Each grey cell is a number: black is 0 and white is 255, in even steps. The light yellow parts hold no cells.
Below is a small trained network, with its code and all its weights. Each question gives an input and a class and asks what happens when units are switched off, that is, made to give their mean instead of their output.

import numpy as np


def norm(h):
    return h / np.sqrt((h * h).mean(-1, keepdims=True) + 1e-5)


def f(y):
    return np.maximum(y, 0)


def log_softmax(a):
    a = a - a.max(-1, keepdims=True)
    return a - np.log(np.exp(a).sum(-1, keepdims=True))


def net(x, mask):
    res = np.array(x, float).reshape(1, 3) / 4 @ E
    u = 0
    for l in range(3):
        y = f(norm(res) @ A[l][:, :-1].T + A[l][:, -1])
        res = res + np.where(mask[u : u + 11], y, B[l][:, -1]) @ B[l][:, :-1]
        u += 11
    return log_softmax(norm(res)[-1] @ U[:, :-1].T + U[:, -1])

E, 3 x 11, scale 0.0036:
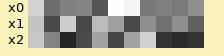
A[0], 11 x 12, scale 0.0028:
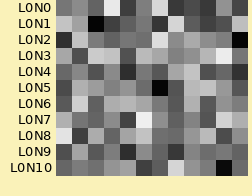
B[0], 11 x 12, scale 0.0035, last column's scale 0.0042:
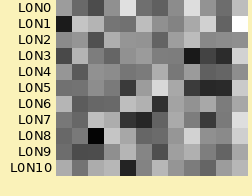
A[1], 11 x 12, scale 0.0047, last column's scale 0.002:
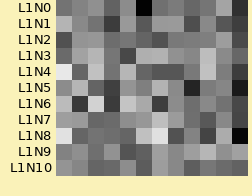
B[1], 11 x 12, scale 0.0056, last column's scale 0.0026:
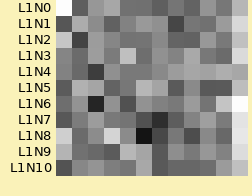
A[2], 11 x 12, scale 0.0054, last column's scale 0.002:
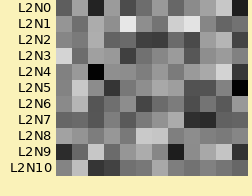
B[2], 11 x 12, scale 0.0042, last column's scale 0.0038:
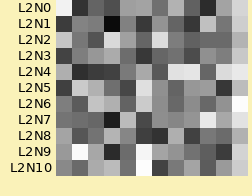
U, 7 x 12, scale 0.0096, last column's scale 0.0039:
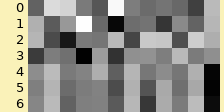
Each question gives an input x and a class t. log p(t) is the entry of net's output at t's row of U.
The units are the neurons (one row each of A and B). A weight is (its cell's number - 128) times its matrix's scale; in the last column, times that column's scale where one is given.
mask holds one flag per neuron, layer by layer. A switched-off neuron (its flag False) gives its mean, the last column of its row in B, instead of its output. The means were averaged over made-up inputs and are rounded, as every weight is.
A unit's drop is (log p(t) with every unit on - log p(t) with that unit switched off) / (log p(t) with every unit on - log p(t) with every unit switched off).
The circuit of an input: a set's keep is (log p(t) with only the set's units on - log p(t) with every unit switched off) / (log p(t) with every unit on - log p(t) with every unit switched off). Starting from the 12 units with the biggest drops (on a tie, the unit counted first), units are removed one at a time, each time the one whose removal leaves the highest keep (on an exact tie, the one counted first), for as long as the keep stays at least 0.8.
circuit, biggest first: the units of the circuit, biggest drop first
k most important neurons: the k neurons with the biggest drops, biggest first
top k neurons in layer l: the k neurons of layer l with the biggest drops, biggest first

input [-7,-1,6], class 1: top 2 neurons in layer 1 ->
[L1N0 L1N2]
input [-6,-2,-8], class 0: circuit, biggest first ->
[L2N9]
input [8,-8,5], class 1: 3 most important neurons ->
[L1N8 L0N8 L1N6]
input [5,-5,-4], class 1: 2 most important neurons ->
[L0N1 L0N8]
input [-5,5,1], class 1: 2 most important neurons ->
[L1N0 L0N6]
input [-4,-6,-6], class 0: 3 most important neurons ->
[L0N8 L1N6 L2N9]
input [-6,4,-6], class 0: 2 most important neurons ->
[L2N9 L1N8]
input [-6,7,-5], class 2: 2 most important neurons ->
[L1N6 L0N1]
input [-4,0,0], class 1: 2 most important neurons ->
[L0N3 L1N0]
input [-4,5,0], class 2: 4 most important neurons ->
[L1N6 L0N7 L0N3 L1N8]
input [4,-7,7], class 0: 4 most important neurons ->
[L0N8 L1N5 L1N6 L2N5]
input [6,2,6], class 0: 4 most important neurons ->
[L1N5 L0N1 L1N1 L0N10]
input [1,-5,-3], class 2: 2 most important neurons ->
[L0N1 L1N3]
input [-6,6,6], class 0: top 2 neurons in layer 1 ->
[L1N1 L1N8]
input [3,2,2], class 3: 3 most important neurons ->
[L0N1 L0N8 L2N1]
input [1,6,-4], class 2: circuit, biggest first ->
[L1N6]
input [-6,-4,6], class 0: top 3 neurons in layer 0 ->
[L0N7 L0N1 L0N8]
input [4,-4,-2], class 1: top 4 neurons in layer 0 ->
[L0N8 L0N7 L0N1 L0N3]
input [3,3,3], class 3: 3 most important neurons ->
[L0N1 L0N8 L0N3]
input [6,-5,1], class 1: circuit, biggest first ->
[L1N8]
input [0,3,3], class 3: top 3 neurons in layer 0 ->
[L0N1 L0N3 L0N8]
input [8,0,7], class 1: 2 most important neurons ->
[L1N8 L0N3]
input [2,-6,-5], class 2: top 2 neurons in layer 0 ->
[L0N1 L0N0]
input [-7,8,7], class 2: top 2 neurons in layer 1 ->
[L1N6 L1N4]
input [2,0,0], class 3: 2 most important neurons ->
[L2N7 L1N8]
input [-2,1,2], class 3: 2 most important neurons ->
[L0N1 L2N1]
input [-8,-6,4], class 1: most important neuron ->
[L1N0]
